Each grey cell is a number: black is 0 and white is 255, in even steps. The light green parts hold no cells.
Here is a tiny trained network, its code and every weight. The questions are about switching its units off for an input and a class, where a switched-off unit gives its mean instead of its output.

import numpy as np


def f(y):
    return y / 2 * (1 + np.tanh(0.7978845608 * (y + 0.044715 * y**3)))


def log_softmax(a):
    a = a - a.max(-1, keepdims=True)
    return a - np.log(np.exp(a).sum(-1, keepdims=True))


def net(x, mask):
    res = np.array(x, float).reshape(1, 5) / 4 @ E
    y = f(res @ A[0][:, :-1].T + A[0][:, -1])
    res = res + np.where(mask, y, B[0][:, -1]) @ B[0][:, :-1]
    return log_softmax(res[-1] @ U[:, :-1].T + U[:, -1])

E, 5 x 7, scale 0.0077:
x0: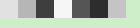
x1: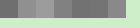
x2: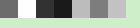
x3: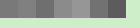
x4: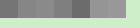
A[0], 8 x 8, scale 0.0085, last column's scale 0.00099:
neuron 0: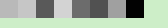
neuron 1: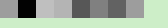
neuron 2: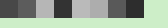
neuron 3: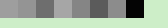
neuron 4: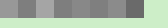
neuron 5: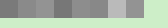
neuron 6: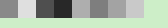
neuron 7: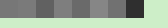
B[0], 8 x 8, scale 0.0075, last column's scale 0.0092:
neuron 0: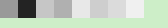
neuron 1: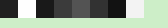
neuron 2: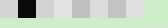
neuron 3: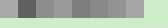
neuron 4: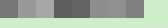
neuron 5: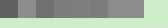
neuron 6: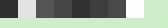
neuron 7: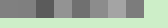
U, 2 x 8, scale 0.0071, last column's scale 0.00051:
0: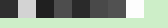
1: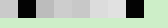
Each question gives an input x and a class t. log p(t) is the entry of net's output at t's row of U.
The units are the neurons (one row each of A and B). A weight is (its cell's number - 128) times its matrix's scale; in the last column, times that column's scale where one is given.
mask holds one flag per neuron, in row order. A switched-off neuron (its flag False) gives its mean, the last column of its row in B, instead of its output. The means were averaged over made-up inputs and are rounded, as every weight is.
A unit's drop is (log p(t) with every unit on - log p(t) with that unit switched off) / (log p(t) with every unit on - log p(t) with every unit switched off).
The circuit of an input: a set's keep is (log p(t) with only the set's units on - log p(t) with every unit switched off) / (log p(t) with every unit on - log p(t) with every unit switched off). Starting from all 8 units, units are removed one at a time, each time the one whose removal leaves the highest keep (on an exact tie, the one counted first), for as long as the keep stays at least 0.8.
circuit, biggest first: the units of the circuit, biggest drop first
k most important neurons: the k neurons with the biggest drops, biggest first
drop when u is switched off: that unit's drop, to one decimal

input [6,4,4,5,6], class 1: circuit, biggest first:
[neuron 0]
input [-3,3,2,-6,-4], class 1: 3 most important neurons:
[neuron 1; neuron 2; neuron 6]
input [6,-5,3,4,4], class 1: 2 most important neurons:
[neuron 0; neuron 1]
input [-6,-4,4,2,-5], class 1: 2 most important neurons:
[neuron 2; neuron 1]
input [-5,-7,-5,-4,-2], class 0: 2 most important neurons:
[neuron 1; neuron 0]
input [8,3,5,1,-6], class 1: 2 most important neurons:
[neuron 0; neuron 1]
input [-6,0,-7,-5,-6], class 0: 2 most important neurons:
[neuron 1; neuron 0]
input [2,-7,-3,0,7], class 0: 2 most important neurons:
[neuron 2; neuron 0]
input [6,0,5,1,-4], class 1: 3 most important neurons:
[neuron 0; neuron 1; neuron 3]
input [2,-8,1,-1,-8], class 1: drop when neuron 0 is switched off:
-0.1
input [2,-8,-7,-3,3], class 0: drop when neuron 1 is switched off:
0.1
